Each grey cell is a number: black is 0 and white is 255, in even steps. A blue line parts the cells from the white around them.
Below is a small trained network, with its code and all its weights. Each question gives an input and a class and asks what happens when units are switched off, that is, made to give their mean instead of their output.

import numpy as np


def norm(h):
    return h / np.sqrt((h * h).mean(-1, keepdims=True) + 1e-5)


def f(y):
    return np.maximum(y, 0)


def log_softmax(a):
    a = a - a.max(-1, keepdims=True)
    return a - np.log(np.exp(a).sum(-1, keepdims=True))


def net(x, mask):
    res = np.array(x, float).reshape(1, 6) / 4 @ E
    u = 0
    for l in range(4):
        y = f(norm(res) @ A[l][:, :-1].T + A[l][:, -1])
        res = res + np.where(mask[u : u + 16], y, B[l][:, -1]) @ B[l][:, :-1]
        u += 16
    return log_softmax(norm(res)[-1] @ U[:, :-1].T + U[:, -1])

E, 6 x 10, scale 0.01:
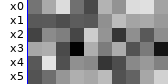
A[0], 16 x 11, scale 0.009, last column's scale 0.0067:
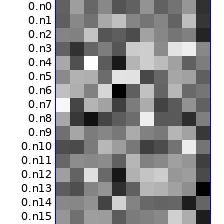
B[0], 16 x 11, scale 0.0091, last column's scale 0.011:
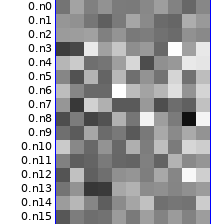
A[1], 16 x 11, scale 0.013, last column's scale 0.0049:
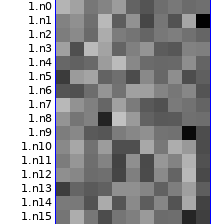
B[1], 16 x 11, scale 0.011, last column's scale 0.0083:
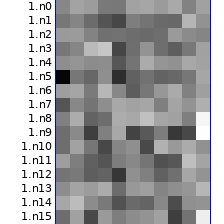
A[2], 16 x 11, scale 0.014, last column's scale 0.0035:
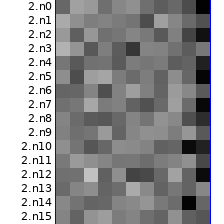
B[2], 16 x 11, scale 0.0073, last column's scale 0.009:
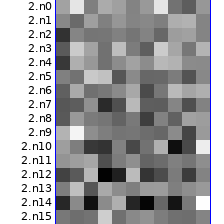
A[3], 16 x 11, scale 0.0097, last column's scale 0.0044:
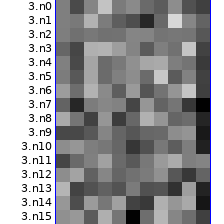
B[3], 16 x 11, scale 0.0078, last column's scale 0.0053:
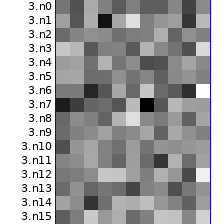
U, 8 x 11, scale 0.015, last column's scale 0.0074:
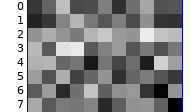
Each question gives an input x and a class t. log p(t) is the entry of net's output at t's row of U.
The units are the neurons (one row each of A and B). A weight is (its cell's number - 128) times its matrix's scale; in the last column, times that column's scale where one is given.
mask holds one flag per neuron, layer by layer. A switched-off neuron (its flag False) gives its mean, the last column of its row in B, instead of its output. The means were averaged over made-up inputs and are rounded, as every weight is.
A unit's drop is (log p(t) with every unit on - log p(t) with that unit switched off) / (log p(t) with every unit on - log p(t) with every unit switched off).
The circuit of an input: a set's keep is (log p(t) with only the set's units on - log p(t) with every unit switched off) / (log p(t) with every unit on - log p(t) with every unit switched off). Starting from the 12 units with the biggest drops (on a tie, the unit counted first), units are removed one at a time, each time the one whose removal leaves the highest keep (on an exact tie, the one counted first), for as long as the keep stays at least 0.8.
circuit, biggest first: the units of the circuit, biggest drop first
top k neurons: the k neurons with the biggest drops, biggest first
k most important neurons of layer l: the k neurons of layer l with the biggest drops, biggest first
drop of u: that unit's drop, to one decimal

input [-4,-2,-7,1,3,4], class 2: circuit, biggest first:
(1.n9)
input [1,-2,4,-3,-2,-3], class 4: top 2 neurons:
(0.n3 0.n8)
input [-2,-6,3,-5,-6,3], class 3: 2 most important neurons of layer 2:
(2.n14 2.n10)
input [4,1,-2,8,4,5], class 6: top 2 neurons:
(0.n4 0.n3)
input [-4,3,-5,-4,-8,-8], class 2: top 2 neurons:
(0.n4 0.n12)
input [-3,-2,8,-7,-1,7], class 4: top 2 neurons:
(0.n10 0.n6)
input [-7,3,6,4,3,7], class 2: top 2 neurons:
(0.n8 0.n10)
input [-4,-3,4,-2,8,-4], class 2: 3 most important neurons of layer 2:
(2.n14 2.n10 2.n3)
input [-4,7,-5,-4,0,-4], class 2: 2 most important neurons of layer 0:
(0.n3 0.n6)
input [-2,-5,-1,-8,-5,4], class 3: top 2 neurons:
(0.n7 0.n4)
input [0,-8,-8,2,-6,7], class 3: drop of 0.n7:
0.8
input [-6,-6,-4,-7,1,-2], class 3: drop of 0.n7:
0.6
